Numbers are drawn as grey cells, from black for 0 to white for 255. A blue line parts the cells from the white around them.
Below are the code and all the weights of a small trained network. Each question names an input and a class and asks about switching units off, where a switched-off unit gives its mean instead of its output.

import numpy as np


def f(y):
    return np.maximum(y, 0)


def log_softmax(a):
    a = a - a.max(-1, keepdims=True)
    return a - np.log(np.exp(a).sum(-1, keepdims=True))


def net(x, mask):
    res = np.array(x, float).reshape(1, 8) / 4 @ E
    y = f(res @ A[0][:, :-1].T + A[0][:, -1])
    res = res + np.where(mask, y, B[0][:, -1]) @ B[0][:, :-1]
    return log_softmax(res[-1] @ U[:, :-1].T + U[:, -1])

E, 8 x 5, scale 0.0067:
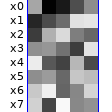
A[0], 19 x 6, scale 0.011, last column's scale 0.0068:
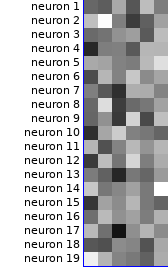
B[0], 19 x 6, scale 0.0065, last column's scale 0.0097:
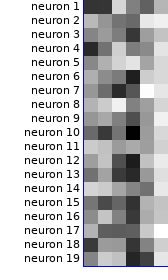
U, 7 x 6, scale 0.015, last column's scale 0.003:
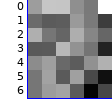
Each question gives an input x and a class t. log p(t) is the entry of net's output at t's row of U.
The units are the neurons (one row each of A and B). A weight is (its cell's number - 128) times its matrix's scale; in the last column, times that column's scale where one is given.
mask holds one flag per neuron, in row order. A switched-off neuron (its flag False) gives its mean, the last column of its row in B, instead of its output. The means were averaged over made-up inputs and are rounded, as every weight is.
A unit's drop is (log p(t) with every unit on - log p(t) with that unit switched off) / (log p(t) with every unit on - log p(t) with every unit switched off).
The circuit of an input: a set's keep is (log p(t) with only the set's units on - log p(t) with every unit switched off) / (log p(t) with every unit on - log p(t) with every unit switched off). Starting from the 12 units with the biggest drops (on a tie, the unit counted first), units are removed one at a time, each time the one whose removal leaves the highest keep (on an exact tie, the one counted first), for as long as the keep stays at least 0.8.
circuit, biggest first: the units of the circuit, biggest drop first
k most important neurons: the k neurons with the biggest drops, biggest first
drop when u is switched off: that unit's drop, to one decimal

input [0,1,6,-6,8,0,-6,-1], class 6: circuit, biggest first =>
(neuron 7; neuron 2)
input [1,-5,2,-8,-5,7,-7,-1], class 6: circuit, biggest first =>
(neuron 7; neuron 2)
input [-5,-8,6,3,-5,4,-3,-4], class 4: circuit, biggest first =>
(neuron 10)
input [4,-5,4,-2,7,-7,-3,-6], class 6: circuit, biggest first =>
(neuron 7; neuron 17)
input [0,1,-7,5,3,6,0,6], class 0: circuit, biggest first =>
(neuron 5; neuron 11)
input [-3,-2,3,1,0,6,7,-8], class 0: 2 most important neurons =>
(neuron 8; neuron 5)
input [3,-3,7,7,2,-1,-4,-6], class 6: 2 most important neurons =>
(neuron 7; neuron 17)
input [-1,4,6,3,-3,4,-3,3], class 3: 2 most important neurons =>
(neuron 1; neuron 4)
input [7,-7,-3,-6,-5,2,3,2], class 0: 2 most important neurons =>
(neuron 7; neuron 10)
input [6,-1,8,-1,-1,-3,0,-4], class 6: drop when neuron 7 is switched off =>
0.2
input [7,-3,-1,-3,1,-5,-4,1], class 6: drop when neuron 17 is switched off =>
0.1
